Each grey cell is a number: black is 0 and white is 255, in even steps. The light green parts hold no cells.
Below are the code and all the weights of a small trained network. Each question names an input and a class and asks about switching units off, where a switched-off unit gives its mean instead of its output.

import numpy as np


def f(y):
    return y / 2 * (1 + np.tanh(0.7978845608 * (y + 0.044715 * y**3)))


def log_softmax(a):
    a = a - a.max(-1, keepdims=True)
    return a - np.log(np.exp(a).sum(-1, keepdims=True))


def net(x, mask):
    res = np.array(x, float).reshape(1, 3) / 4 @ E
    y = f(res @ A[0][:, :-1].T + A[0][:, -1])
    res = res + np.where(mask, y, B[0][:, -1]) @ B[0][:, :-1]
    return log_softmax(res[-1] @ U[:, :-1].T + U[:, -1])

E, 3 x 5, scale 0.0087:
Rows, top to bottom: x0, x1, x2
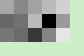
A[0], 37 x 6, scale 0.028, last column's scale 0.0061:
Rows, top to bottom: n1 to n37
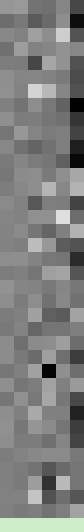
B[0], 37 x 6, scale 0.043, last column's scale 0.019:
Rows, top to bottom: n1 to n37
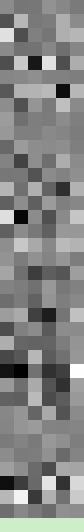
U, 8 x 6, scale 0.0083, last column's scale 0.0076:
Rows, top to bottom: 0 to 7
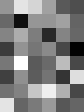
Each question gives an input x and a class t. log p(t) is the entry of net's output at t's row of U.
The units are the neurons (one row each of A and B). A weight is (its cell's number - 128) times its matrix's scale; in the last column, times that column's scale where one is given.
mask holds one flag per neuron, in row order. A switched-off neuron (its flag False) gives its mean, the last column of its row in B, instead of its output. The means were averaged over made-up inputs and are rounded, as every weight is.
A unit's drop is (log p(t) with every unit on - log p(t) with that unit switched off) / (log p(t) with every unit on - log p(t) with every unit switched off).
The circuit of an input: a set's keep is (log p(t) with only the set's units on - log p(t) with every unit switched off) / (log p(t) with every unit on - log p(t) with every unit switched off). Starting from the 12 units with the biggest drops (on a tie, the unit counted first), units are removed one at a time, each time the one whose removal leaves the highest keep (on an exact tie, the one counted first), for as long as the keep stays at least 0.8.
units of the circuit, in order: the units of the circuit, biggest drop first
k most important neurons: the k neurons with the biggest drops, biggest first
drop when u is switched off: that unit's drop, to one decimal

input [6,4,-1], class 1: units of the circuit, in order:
(n16)
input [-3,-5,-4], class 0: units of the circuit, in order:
(n27 n35 n16)
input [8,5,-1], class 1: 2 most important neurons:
(n35 n16)
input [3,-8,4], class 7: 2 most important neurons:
(n27 n16)
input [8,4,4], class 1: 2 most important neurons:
(n35 n36)
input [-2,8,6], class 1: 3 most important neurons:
(n16 n5 n7)
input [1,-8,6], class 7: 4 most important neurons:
(n27 n16 n35 n14)
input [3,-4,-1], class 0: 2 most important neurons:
(n27 n35)
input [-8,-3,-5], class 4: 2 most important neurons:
(n27 n16)
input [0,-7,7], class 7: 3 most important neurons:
(n27 n16 n35)
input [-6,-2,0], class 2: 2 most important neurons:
(n35 n36)
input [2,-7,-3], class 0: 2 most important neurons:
(n27 n35)
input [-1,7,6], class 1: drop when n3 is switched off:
0.0
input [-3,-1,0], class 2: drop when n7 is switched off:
0.1
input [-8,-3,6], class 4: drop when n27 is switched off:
0.5
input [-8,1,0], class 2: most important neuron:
(n35)
